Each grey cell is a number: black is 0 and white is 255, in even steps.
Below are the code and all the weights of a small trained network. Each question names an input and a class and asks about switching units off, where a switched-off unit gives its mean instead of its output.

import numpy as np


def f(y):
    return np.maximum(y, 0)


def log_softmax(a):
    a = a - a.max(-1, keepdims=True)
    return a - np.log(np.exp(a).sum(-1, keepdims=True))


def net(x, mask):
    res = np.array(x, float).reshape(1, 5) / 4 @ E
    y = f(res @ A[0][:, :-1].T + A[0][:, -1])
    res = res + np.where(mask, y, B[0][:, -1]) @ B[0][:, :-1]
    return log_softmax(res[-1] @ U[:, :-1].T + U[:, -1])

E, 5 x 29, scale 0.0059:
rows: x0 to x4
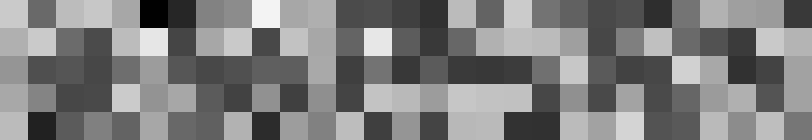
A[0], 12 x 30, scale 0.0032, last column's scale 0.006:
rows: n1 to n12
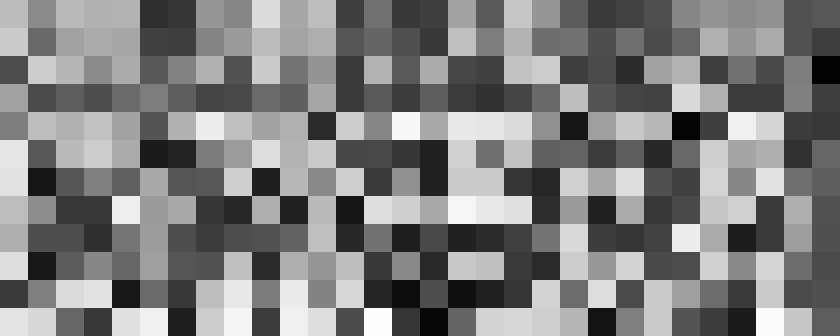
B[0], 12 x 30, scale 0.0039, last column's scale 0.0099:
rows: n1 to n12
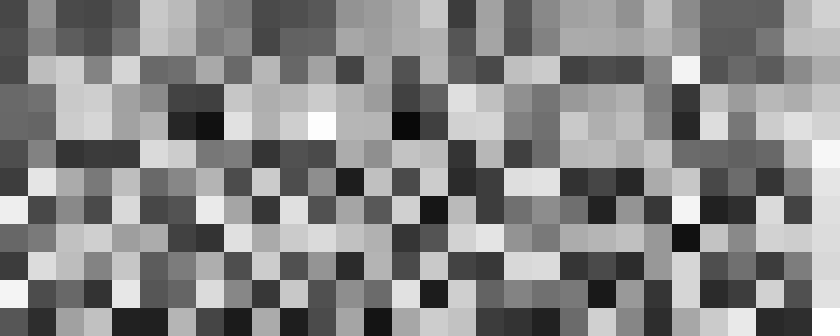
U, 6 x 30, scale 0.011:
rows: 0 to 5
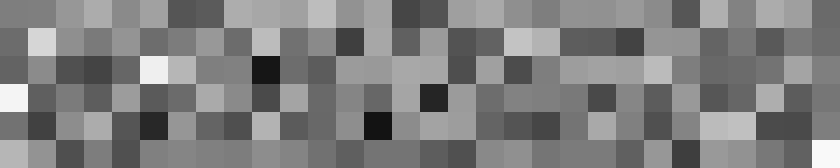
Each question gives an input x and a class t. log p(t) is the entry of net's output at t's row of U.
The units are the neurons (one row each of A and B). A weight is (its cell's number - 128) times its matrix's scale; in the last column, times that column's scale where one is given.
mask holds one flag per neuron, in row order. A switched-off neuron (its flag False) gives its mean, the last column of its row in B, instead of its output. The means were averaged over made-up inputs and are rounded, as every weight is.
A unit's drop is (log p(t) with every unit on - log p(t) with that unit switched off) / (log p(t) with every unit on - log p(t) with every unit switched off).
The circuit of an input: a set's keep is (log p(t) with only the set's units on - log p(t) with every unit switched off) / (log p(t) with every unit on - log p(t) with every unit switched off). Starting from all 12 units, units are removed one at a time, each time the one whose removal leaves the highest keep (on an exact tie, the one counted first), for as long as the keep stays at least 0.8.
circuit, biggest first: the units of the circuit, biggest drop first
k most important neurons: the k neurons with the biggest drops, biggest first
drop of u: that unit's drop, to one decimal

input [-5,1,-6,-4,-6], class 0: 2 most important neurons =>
[n5; n7]
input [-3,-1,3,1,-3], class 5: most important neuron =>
[n6]
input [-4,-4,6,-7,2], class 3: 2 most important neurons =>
[n11; n5]
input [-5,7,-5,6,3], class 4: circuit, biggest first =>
[n12; n6]
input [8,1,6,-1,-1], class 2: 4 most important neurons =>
[n6; n1; n2; n5]
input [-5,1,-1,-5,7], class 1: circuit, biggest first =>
[n7; n10]
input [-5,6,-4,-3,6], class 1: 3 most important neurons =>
[n7; n10; n6]
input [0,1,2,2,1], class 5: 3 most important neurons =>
[n11; n5; n12]
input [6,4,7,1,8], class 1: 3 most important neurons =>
[n7; n10; n5]
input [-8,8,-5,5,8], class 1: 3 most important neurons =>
[n7; n10; n6]
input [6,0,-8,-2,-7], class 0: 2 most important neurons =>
[n5; n7]
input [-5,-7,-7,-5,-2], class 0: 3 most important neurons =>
[n5; n12; n6]
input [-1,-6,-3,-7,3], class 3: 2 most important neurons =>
[n11; n12]
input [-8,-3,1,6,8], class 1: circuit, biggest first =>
[n7; n10; n6]
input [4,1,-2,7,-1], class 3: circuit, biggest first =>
[n8]
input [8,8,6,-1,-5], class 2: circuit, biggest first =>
[n1; n6]
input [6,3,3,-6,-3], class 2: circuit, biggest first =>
[n1; n6]
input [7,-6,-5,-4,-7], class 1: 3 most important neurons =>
[n3; n12; n9]
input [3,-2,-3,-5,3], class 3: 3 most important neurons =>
[n11; n12; n9]
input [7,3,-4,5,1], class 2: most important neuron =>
[n6]
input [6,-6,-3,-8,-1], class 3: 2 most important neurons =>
[n11; n12]
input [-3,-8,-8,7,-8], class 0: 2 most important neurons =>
[n5; n12]
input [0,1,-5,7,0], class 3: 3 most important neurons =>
[n8; n9; n4]
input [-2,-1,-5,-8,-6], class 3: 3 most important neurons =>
[n11; n7; n10]
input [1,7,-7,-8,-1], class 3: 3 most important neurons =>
[n11; n9; n4]
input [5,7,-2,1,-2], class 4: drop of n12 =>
1.0
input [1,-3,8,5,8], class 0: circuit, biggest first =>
[n9]
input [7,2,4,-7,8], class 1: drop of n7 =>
0.7
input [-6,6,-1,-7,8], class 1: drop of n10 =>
0.2
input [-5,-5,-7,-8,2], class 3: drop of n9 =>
0.2
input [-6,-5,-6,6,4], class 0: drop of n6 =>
0.3
